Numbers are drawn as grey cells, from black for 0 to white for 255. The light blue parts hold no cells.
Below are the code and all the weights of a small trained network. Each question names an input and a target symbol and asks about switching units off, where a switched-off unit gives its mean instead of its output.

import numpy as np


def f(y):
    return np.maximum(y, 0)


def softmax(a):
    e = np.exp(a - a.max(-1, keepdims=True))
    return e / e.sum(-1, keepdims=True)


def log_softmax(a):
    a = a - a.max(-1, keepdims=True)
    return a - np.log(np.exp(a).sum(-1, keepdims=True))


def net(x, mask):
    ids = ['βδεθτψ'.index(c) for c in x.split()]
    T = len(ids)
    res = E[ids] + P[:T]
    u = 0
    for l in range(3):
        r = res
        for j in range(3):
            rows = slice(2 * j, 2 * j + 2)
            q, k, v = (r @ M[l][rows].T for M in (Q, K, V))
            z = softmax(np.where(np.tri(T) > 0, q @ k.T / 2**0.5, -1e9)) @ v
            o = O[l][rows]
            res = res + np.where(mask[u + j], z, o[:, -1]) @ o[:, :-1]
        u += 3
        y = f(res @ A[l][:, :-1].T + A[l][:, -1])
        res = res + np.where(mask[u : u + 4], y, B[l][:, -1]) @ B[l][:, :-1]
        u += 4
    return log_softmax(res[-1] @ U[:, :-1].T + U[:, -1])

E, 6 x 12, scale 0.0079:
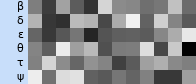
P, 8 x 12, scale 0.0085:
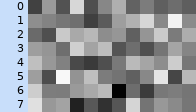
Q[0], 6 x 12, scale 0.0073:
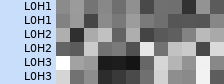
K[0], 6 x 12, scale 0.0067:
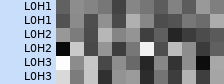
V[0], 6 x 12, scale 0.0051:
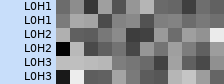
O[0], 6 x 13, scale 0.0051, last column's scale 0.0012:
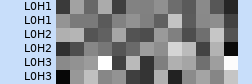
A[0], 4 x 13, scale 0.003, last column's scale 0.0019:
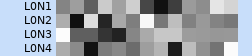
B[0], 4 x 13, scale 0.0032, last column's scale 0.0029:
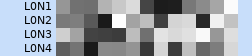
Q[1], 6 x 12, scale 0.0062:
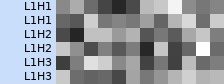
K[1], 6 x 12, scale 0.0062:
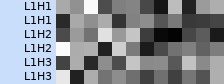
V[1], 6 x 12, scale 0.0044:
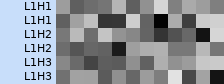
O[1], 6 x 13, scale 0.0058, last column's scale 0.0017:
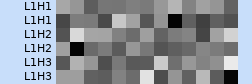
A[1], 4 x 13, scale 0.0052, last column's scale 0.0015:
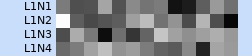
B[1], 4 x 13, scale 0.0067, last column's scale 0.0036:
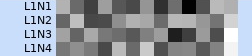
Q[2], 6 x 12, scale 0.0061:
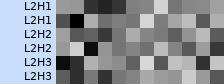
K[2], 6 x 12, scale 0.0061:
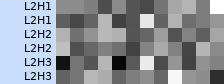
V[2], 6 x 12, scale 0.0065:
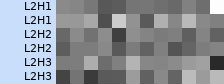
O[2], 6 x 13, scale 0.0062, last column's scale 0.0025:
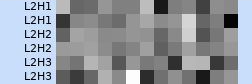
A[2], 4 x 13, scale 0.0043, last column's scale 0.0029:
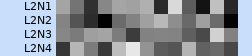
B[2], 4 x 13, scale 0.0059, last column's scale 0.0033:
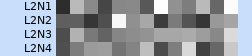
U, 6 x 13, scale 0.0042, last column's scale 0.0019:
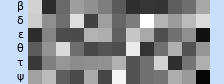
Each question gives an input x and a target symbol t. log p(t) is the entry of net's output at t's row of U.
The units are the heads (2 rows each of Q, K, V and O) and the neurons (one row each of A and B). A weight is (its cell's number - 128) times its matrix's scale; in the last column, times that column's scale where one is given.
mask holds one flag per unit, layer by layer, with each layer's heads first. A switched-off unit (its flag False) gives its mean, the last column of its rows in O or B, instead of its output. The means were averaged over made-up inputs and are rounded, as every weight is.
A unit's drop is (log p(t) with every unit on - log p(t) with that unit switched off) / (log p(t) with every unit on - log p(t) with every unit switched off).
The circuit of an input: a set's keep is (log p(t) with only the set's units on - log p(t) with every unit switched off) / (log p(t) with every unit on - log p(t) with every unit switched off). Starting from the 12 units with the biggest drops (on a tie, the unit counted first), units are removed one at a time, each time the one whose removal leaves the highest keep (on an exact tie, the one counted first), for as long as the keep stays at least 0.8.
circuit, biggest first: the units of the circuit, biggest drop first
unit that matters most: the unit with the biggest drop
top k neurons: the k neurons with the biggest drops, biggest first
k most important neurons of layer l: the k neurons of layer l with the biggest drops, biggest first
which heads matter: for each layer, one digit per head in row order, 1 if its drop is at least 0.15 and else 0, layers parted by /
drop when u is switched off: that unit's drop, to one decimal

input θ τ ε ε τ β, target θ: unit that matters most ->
L2H1
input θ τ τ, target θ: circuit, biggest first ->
L2H1, L2H3, L0H2, L1H3
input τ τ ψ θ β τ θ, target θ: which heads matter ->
010 / 010 / 101
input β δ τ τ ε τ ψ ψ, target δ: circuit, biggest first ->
L0H3, L0N3
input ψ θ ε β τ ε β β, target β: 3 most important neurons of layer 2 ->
L2N2, L2N1, L2N3
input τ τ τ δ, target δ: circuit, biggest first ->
L1H1, L0N4
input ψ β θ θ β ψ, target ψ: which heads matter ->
000 / 000 / 001
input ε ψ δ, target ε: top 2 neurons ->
L2N1, L1N1
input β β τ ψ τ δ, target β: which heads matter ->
110 / 010 / 100
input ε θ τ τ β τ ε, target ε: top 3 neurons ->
L2N1, L1N1, L0N1
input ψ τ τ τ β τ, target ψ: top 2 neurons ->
L1N4, L1N1
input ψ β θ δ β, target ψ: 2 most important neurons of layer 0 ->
L0N3, L0N1
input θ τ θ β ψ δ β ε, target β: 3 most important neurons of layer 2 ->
L2N2, L2N1, L2N3
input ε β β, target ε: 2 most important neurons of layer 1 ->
L1N1, L1N3
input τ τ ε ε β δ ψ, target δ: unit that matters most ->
L1H1
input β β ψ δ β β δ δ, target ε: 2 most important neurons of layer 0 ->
L0N3, L0N4
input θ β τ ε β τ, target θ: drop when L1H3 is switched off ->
0.3
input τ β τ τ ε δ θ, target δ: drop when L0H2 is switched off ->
0.1
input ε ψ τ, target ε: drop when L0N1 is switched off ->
0.0
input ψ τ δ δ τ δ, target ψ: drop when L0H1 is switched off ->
0.1
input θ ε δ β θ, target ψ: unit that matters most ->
L0H3
